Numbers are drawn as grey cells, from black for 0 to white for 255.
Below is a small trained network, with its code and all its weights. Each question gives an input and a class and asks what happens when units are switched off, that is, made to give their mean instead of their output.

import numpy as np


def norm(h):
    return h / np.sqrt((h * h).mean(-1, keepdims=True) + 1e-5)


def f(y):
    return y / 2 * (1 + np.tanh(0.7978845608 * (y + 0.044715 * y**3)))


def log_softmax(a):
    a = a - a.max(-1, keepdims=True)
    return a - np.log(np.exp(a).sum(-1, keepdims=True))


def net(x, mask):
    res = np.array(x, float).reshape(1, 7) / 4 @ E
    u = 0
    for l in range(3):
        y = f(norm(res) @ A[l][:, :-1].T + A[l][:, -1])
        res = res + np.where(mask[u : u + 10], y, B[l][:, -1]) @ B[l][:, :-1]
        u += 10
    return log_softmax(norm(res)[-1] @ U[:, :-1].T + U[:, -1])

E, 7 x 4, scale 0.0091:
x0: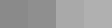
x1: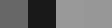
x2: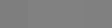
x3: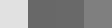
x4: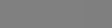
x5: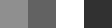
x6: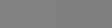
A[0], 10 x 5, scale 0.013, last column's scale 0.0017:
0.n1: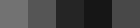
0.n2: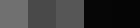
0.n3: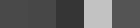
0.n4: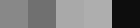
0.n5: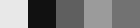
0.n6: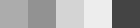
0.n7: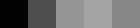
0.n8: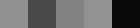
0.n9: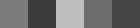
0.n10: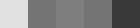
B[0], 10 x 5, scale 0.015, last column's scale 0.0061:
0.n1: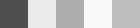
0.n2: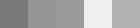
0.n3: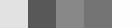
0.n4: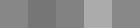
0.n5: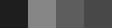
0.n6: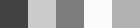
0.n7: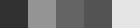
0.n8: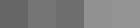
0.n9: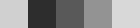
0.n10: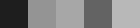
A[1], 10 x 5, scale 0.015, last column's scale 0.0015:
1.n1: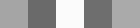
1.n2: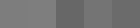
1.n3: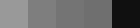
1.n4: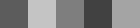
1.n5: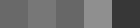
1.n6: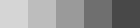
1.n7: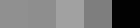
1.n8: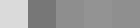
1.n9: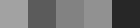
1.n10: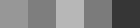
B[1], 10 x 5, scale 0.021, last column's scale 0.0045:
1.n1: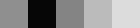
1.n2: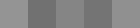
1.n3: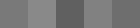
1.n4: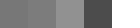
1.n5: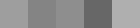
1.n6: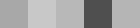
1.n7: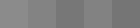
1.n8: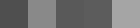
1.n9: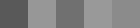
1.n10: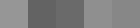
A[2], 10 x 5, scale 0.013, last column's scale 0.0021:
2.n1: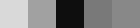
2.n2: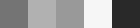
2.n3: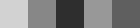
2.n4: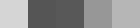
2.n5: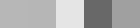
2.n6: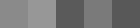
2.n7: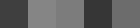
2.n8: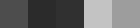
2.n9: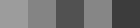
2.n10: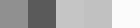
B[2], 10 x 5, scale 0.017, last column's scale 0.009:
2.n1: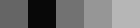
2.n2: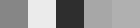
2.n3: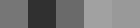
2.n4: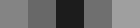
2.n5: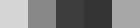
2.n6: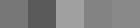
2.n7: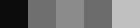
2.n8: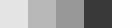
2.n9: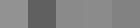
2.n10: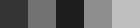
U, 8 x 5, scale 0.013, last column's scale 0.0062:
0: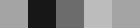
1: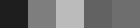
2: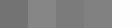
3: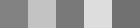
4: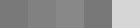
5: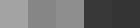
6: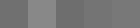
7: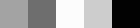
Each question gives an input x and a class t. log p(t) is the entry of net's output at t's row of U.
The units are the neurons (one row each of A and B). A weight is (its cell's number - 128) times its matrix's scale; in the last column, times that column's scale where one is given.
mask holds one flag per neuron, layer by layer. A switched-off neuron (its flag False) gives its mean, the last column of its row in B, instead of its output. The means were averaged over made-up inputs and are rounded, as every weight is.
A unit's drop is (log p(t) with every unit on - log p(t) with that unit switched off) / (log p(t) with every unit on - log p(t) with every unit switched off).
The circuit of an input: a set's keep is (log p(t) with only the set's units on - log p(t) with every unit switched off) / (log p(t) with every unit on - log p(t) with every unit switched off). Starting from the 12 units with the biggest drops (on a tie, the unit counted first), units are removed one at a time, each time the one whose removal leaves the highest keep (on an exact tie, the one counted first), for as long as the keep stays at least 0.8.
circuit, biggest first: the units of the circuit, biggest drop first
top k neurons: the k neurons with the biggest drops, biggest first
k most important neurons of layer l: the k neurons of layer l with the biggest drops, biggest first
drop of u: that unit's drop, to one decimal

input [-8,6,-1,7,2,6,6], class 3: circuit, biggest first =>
(0.n1, 0.n2, 2.n2)
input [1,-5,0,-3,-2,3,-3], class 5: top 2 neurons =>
(1.n6, 0.n5)
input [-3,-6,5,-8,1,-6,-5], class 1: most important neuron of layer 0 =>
(0.n9)
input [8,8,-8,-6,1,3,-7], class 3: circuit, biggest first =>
(0.n6, 2.n2)
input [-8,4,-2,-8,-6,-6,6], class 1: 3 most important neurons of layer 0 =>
(0.n9, 0.n7, 0.n6)
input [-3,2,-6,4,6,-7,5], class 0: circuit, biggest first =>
(0.n3, 2.n1)
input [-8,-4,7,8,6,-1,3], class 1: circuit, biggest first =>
(0.n10, 2.n7)
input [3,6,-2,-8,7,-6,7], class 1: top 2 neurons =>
(0.n7, 0.n9)
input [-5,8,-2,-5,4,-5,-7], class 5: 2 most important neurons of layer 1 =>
(1.n4, 1.n6)
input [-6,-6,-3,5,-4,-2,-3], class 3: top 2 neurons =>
(0.n1, 0.n7)
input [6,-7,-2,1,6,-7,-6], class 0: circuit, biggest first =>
(2.n1, 0.n1)
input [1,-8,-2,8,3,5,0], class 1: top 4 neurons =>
(0.n10, 0.n3, 1.n4, 0.n9)
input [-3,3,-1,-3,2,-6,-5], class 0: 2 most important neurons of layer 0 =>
(0.n3, 0.n7)
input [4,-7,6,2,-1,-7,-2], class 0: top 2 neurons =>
(2.n1, 0.n1)
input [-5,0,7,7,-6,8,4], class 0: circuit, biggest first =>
(1.n1)
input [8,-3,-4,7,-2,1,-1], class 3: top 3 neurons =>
(0.n6, 0.n7, 2.n2)
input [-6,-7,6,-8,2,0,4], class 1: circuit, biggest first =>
(2.n7, 2.n2)
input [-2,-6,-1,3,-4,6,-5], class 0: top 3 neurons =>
(1.n1, 0.n5, 0.n7)
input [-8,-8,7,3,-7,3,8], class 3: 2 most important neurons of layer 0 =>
(0.n1, 0.n2)
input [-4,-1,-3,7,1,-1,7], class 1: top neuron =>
(0.n5)
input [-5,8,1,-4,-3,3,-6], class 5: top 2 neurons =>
(0.n9, 2.n8)
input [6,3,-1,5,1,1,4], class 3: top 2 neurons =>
(0.n6, 0.n7)
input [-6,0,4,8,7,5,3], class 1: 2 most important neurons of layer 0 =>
(0.n5, 0.n10)
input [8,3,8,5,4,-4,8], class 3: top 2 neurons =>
(0.n6, 0.n7)
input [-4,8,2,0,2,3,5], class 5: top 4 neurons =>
(0.n9, 2.n8, 1.n1, 0.n7)
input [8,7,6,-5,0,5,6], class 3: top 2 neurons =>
(0.n6, 0.n5)
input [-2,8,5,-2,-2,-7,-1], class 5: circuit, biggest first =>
(2.n8)
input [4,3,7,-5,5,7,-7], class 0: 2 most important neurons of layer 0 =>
(0.n5, 0.n9)
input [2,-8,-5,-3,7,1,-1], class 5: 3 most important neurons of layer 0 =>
(0.n5, 0.n7, 0.n10)
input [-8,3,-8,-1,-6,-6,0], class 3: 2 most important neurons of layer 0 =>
(0.n1, 0.n9)
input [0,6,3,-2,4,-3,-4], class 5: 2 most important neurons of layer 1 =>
(1.n6, 1.n4)
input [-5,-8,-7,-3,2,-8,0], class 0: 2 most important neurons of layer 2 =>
(2.n1, 2.n8)
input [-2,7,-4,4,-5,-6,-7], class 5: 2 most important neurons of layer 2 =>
(2.n8, 2.n10)
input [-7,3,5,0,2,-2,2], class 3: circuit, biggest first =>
(0.n1)
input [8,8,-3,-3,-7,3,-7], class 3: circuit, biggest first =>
(0.n6, 2.n2)
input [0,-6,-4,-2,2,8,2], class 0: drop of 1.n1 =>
0.7
